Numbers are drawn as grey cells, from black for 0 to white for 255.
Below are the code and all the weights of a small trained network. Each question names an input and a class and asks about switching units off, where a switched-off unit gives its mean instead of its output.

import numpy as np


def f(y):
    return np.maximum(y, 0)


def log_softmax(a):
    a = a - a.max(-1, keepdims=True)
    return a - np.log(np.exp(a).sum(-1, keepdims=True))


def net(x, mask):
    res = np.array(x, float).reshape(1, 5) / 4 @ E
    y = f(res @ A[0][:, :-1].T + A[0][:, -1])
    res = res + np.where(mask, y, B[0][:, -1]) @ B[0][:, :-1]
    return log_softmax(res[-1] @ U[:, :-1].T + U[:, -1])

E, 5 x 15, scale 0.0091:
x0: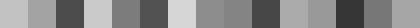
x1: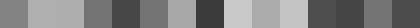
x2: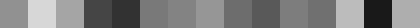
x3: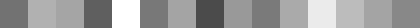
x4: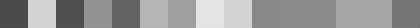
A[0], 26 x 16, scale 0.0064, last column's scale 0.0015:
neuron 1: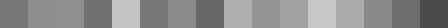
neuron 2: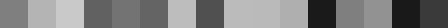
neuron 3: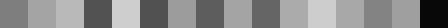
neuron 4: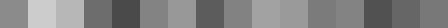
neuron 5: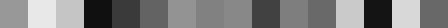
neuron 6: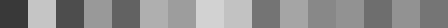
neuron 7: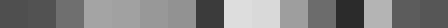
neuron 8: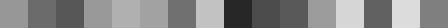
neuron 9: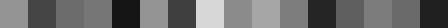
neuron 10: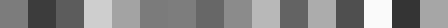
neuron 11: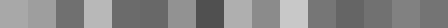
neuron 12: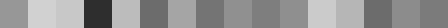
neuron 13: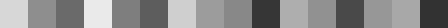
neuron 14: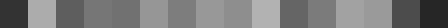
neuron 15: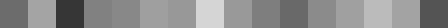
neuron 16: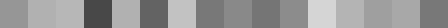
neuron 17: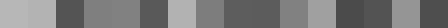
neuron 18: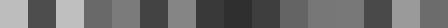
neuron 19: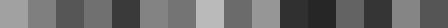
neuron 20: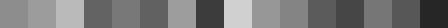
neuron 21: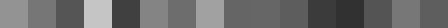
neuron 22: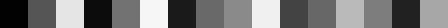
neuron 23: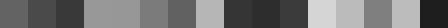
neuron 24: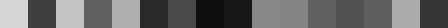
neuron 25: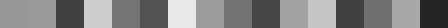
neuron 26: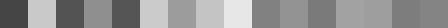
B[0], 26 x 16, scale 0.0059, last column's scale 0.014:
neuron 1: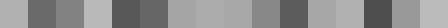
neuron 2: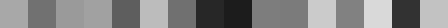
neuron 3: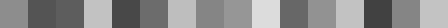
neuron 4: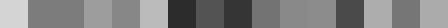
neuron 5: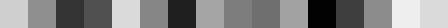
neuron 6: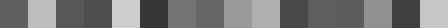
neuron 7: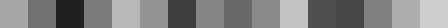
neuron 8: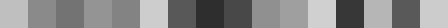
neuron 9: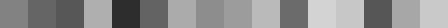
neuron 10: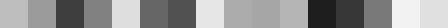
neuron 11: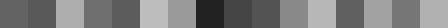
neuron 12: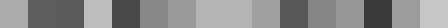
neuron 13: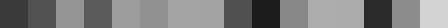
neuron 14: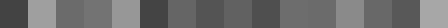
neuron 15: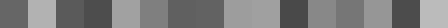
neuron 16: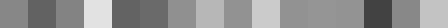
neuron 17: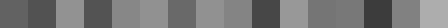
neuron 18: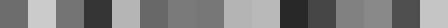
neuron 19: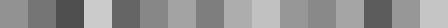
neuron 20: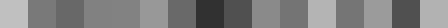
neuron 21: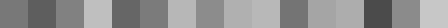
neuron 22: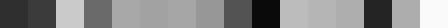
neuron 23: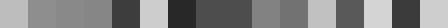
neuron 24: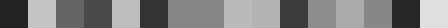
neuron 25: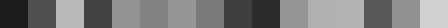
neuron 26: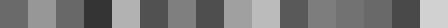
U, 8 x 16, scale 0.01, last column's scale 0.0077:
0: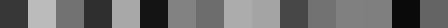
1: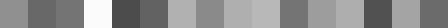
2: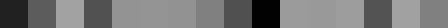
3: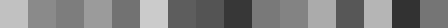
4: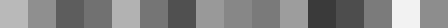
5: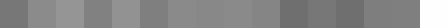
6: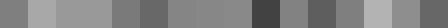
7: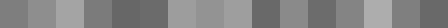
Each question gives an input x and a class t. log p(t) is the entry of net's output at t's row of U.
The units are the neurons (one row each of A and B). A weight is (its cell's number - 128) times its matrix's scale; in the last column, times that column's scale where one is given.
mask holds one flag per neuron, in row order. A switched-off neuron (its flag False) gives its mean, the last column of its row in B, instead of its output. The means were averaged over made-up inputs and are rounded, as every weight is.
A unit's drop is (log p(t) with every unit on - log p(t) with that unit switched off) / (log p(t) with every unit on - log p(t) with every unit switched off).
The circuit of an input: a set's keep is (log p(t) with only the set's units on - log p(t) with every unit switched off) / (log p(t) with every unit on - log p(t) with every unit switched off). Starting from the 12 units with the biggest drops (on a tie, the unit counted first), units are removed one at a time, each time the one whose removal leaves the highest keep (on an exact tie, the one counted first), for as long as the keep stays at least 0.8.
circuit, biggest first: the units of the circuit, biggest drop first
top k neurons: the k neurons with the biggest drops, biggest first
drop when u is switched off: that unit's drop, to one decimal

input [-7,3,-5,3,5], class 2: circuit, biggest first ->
neuron 22
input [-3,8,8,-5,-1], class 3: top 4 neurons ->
neuron 2; neuron 10; neuron 4; neuron 20
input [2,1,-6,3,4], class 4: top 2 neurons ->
neuron 10; neuron 24
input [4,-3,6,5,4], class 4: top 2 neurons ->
neuron 5; neuron 9
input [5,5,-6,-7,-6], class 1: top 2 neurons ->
neuron 21; neuron 9
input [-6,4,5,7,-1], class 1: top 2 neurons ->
neuron 12; neuron 3
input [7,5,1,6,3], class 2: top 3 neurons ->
neuron 25; neuron 13; neuron 11
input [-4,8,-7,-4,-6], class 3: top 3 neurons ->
neuron 2; neuron 20; neuron 5
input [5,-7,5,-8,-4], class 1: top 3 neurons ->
neuron 21; neuron 19; neuron 9
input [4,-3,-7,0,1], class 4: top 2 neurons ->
neuron 10; neuron 22
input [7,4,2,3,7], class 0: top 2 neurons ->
neuron 6; neuron 26
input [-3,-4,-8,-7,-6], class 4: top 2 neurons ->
neuron 10; neuron 3
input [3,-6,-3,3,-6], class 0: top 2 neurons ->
neuron 24; neuron 18
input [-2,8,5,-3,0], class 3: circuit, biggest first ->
neuron 2
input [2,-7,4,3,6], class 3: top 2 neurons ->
neuron 8; neuron 23
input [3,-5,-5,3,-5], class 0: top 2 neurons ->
neuron 24; neuron 5
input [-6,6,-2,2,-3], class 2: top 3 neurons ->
neuron 22; neuron 23; neuron 8
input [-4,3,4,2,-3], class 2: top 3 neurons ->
neuron 22; neuron 10; neuron 7
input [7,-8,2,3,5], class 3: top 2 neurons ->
neuron 23; neuron 8
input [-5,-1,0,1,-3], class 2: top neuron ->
neuron 22
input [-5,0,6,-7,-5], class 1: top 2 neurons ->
neuron 9; neuron 19
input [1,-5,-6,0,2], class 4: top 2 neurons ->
neuron 10; neuron 2
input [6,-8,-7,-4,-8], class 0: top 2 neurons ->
neuron 24; neuron 18
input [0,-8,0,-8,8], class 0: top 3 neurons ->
neuron 6; neuron 15; neuron 26
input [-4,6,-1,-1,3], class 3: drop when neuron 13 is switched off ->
0.1
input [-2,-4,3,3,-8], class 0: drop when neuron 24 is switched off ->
0.2
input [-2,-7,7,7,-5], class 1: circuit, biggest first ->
neuron 12
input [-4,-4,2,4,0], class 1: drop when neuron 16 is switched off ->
0.3
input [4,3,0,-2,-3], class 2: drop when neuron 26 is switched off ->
0.2
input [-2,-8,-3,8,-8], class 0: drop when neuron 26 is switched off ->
-0.1
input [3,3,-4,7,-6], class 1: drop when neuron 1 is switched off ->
0.3
